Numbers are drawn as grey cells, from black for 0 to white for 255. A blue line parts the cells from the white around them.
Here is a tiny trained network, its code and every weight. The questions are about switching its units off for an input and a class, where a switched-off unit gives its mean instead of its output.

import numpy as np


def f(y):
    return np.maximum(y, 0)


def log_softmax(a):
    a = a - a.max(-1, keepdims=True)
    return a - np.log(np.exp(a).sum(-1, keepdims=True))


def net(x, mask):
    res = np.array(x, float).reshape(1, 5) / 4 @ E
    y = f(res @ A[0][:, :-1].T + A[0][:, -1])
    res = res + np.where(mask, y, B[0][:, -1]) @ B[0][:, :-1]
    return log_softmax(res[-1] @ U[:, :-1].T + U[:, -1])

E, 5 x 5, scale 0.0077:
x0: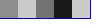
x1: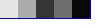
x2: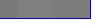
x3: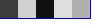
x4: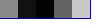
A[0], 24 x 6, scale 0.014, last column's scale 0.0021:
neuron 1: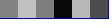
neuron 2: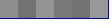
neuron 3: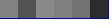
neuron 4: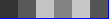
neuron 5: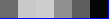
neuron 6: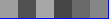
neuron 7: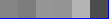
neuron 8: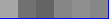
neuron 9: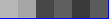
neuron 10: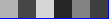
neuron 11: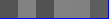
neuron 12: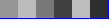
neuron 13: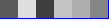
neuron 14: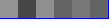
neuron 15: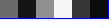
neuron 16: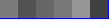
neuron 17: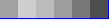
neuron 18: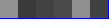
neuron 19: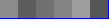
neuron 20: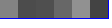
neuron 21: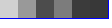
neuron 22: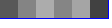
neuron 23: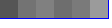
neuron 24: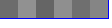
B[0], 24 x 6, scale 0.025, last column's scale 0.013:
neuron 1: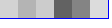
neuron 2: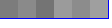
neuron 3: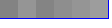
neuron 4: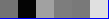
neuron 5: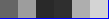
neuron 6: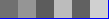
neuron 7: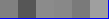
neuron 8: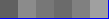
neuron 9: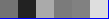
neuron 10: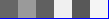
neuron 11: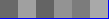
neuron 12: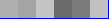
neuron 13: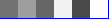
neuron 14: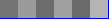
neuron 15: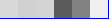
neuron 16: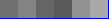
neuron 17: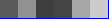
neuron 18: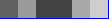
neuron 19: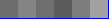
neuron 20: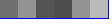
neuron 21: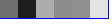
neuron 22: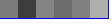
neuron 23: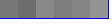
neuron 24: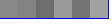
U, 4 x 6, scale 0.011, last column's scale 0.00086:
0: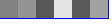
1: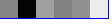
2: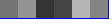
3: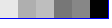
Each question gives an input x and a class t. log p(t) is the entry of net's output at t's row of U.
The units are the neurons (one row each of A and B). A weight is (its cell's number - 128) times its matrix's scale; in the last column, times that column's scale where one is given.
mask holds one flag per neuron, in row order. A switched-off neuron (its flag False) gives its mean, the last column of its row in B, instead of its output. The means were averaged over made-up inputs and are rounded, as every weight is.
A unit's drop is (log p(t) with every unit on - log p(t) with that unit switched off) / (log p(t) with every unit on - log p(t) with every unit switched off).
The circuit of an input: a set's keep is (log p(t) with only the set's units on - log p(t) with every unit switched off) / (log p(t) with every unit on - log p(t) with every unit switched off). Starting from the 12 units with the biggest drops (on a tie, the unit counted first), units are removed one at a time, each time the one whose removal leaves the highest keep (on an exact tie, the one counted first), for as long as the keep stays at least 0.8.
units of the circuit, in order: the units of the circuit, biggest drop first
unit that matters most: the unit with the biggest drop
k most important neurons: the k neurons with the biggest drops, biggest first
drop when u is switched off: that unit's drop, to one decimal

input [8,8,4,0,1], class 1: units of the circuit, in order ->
neuron 9
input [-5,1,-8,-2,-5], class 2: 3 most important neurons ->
neuron 5; neuron 1; neuron 17
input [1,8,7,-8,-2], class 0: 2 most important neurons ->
neuron 10; neuron 6
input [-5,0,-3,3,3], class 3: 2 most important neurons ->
neuron 15; neuron 10
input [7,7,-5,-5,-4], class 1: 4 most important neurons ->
neuron 9; neuron 21; neuron 15; neuron 13
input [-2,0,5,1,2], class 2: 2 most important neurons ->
neuron 1; neuron 10
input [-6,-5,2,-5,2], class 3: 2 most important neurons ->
neuron 15; neuron 13
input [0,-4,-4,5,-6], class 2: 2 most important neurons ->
neuron 5; neuron 10
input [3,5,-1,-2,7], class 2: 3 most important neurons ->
neuron 18; neuron 4; neuron 20
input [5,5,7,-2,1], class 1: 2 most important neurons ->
neuron 15; neuron 9
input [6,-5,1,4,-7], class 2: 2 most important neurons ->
neuron 5; neuron 17
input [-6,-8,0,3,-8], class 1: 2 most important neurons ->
neuron 4; neuron 22
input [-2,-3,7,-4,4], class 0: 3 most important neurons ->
neuron 5; neuron 10; neuron 17
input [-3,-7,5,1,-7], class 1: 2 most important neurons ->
neuron 4; neuron 22
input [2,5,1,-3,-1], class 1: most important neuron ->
neuron 13
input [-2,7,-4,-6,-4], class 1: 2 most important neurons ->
neuron 21; neuron 9
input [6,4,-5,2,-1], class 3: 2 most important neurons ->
neuron 1; neuron 4
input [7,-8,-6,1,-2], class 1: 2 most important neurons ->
neuron 4; neuron 15
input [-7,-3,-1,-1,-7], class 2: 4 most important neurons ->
neuron 5; neuron 17; neuron 1; neuron 12
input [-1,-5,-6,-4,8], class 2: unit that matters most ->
neuron 18
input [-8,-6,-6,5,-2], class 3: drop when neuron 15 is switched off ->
2.0
